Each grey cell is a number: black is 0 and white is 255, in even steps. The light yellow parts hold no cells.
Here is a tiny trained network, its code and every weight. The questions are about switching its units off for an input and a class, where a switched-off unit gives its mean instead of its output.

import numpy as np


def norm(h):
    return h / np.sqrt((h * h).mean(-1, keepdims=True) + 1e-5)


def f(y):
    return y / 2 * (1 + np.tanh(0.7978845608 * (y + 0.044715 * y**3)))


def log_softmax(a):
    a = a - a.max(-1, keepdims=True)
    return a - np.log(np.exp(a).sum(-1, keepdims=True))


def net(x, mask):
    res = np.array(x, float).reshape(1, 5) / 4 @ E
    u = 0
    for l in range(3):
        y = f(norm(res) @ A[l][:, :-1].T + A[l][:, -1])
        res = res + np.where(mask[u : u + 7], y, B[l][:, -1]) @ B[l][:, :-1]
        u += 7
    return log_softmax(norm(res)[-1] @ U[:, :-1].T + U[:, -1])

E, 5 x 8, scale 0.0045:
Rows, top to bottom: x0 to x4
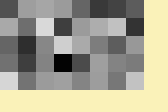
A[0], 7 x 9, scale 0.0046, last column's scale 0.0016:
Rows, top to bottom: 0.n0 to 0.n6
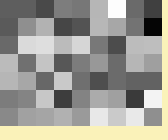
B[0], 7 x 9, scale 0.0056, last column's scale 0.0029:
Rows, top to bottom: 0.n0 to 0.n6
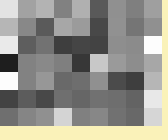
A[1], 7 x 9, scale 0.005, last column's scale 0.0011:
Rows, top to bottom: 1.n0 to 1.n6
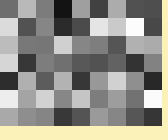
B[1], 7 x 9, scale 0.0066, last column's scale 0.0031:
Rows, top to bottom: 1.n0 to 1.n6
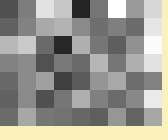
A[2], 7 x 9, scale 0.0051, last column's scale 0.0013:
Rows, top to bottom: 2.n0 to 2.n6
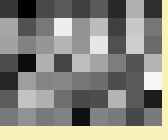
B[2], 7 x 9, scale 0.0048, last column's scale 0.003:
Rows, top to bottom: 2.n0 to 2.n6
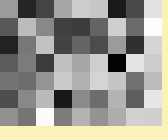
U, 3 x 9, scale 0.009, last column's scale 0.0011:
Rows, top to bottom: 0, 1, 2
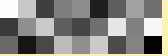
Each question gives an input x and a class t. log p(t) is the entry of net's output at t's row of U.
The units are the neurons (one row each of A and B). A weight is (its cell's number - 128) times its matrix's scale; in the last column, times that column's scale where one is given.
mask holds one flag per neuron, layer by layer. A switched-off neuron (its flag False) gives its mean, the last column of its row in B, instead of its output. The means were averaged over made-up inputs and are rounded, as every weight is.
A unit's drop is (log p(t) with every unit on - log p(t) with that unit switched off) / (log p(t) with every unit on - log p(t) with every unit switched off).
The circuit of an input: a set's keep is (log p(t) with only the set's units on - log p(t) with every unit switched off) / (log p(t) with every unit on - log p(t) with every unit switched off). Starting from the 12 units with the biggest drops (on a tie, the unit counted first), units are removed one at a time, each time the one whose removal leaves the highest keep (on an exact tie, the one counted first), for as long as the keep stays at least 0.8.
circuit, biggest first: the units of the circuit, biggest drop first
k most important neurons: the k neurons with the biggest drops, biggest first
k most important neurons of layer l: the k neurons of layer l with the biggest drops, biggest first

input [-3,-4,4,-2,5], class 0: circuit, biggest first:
(1.n2)
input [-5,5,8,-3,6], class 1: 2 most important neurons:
(2.n1 2.n2)
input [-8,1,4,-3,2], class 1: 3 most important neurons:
(2.n2 2.n1 0.n3)
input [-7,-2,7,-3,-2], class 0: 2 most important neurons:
(1.n2 1.n0)
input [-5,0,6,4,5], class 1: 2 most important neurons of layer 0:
(0.n5 0.n6)
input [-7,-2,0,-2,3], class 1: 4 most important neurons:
(2.n2 0.n3 2.n1 0.n1)
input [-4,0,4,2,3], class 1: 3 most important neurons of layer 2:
(2.n1 2.n2 2.n0)
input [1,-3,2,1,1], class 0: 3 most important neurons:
(0.n5 1.n2 0.n3)
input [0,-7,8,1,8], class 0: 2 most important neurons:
(1.n2 2.n1)
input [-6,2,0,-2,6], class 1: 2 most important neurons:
(0.n3 2.n2)
